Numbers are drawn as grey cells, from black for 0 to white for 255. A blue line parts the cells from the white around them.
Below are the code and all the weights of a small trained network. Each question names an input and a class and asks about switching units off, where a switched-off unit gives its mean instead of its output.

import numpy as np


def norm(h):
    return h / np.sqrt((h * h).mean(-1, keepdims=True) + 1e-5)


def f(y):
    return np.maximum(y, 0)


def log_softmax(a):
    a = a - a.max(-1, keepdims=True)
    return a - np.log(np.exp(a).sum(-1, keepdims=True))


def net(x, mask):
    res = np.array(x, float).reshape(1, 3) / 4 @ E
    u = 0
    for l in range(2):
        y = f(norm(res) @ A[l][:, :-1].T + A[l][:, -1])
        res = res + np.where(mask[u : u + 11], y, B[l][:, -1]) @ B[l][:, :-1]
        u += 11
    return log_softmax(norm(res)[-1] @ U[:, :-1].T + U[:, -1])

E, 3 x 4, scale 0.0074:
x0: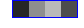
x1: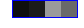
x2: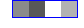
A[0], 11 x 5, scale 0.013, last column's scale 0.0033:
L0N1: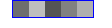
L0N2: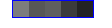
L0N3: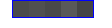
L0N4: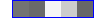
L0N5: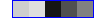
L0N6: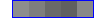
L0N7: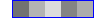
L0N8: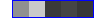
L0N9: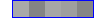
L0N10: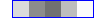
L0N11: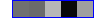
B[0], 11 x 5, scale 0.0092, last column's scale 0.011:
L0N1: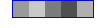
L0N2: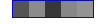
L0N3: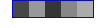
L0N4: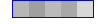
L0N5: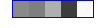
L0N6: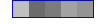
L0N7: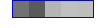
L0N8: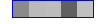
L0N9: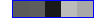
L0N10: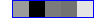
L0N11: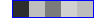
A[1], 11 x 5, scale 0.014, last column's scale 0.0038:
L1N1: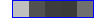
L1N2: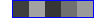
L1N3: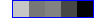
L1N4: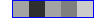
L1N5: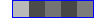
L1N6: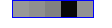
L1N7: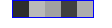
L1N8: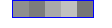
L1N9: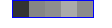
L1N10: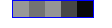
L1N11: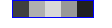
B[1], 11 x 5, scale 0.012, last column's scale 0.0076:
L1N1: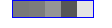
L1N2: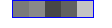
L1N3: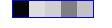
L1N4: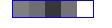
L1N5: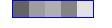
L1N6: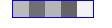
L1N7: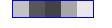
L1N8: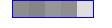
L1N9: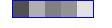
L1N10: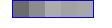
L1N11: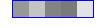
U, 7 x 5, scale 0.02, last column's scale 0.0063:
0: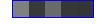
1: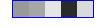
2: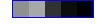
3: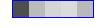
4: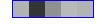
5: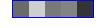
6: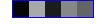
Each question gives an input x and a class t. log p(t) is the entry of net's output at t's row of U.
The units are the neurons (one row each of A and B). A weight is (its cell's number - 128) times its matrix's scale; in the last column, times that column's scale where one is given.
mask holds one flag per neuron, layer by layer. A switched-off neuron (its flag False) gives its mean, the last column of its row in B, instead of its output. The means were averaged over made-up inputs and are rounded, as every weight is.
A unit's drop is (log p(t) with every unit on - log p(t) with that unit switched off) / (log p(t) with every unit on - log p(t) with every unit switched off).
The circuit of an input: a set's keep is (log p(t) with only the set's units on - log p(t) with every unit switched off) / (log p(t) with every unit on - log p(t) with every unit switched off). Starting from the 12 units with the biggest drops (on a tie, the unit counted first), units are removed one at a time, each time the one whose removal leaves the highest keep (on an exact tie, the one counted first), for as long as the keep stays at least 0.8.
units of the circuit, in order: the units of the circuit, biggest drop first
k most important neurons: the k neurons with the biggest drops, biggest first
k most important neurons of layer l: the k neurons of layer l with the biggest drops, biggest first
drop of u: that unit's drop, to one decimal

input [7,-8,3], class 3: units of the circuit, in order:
L0N7
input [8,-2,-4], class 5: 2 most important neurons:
L0N11, L0N8
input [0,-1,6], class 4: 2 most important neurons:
L1N3, L0N11
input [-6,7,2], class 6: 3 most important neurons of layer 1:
L1N6, L1N4, L1N7
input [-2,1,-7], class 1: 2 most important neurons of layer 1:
L1N6, L1N4
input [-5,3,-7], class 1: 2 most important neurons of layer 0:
L0N5, L0N11
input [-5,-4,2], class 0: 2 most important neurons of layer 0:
L0N10, L0N9
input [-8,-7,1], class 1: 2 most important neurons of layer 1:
L1N3, L1N5
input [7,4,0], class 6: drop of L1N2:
0.1
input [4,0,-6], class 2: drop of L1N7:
0.2
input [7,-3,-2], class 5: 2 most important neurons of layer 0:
L0N11, L0N4
